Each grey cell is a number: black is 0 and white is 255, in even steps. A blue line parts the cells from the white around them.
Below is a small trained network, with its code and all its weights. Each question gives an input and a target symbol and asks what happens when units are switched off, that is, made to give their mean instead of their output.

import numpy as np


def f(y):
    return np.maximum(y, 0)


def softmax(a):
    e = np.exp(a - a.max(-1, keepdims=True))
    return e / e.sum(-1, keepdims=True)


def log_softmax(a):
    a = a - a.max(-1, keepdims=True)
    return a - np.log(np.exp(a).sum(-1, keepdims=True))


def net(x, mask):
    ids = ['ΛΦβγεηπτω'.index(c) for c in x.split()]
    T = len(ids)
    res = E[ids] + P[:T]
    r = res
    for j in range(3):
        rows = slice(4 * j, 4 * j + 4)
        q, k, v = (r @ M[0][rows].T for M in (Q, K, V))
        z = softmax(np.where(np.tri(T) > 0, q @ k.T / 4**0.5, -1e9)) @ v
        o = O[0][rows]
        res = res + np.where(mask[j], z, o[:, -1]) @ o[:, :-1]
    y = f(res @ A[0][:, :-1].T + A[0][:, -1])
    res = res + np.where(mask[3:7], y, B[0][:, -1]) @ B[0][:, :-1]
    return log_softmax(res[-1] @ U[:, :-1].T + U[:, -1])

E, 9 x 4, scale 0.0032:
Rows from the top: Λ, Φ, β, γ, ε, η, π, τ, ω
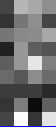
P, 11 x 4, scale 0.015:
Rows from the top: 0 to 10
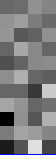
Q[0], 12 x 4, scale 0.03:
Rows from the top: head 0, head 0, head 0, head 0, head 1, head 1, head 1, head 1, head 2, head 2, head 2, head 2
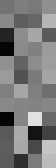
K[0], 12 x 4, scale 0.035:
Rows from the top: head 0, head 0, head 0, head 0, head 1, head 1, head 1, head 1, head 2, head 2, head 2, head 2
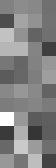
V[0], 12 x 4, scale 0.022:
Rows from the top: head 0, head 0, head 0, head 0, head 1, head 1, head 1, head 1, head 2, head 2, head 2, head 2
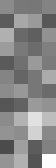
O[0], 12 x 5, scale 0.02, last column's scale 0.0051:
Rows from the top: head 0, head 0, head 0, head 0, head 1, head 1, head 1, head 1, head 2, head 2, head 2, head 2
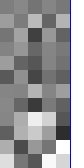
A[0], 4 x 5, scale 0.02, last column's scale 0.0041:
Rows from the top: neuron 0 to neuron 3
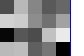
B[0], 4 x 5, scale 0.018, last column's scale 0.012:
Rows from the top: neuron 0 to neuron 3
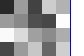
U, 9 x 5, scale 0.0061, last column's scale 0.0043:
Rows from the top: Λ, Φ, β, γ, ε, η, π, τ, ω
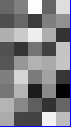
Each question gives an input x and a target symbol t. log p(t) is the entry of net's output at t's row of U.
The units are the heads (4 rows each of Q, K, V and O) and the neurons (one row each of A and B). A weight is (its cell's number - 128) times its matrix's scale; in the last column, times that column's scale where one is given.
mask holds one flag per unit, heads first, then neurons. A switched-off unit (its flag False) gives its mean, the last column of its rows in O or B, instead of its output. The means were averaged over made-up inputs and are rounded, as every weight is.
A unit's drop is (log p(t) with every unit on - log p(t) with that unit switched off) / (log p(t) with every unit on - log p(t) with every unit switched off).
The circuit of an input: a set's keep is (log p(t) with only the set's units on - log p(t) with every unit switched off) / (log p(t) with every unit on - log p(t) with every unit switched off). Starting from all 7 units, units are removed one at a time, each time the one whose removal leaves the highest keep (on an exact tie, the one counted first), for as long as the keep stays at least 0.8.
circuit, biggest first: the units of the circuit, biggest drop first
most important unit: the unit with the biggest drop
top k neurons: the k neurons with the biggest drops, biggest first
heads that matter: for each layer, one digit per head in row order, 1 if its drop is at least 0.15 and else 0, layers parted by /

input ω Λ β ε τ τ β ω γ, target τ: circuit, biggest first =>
(head 2; neuron 2)
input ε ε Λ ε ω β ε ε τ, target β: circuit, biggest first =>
(neuron 2)
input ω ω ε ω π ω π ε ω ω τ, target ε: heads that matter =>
011
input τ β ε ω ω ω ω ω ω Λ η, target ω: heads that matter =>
001
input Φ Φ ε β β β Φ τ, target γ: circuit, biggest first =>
(neuron 3; neuron 2; head 2)
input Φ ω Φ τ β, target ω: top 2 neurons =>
(neuron 3; neuron 1)
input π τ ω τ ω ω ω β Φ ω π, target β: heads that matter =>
101
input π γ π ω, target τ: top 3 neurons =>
(neuron 1; neuron 3; neuron 0)
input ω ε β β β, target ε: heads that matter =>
101
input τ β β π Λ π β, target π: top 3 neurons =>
(neuron 0; neuron 2; neuron 3)
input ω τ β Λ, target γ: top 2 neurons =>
(neuron 2; neuron 1)
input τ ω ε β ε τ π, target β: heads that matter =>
011
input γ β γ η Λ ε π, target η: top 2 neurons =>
(neuron 2; neuron 0)
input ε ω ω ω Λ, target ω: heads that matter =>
001
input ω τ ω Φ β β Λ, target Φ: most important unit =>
head 0
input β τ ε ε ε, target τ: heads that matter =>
011
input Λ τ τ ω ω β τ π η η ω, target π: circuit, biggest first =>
(head 2; neuron 0; neuron 2)
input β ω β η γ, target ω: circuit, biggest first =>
(head 2; neuron 3)
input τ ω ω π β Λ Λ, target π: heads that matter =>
111
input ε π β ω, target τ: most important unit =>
neuron 1
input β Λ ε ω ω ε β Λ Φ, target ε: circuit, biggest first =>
(head 2; neuron 0; neuron 1)
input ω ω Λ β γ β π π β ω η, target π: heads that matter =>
101
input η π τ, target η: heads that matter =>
011
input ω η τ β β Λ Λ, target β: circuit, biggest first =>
(neuron 2; head 1)
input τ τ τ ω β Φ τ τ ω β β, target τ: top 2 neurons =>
(neuron 2; neuron 0)
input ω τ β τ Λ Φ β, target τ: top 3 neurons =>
(neuron 2; neuron 0; neuron 3)
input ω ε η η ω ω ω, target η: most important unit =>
head 1
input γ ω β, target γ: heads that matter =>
111
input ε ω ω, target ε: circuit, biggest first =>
(head 2; neuron 0)
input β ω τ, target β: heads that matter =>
011
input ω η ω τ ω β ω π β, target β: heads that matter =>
000
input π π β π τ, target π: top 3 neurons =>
(neuron 0; neuron 2; neuron 3)
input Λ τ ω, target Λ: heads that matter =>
101
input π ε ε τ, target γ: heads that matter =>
001
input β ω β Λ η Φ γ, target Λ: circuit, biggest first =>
(head 2)
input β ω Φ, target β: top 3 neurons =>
(neuron 2; neuron 1; neuron 0)
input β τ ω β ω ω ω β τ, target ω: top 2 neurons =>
(neuron 3; neuron 1)
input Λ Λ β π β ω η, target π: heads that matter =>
111
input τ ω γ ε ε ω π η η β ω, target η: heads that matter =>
101
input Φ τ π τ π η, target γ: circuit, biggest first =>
(head 2)
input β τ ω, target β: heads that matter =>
011
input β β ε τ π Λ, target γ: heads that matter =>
001
